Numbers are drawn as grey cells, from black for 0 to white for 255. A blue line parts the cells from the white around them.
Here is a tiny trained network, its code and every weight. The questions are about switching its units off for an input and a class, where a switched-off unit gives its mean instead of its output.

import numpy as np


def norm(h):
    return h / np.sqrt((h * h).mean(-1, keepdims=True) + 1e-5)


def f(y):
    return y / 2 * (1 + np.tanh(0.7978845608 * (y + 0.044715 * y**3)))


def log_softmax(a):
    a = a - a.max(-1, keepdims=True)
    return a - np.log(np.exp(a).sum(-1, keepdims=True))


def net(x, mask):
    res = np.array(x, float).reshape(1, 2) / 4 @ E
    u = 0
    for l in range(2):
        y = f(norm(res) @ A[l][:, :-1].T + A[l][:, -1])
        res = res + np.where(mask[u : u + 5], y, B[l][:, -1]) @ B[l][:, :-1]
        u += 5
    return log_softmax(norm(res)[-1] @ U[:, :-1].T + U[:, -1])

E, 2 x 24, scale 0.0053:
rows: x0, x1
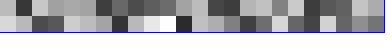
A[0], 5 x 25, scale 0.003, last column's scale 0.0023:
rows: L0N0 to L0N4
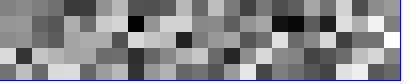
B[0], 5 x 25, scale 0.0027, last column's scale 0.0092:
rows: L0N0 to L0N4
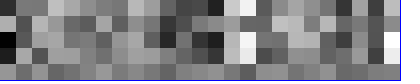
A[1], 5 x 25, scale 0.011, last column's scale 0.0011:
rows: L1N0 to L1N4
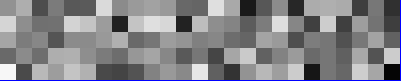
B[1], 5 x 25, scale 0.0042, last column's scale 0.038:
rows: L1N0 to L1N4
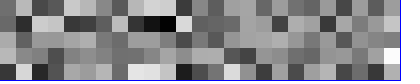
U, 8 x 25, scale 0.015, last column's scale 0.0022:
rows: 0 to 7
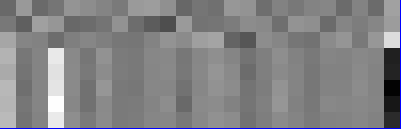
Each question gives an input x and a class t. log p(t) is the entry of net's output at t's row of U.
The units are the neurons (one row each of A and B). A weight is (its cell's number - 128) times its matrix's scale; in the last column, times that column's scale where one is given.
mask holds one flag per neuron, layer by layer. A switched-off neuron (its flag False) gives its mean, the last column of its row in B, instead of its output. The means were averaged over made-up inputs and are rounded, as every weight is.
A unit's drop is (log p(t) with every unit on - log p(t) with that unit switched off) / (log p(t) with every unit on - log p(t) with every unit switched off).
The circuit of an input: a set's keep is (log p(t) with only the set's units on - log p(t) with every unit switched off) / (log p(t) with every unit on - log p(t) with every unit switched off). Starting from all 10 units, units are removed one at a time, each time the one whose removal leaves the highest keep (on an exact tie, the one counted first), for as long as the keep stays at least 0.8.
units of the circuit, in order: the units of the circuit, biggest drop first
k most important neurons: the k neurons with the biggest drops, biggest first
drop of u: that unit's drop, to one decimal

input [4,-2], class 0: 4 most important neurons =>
[L1N1 L0N2 L0N0 L1N4]
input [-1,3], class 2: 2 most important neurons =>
[L0N2 L1N1]
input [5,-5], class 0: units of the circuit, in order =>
[L1N1]
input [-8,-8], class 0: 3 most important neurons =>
[L1N1 L0N2 L1N0]
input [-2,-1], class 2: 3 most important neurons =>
[L0N0 L1N1 L1N4]
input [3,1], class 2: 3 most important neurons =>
[L0N3 L1N3 L1N0]
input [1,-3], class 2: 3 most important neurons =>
[L1N1 L1N4 L0N2]
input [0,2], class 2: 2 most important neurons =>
[L0N2 L1N1]
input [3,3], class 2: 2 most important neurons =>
[L1N3 L0N3]
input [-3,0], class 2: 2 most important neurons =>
[L1N1 L1N4]
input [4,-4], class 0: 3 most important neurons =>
[L1N1 L0N2 L1N3]
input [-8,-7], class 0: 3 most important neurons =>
[L1N1 L0N2 L1N0]
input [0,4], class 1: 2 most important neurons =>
[L1N1 L0N3]
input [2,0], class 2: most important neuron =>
[L0N3]
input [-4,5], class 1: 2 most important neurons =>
[L1N1 L1N4]
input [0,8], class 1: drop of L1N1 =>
0.9
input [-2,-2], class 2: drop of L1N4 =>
0.3
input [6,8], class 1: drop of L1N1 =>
1.4
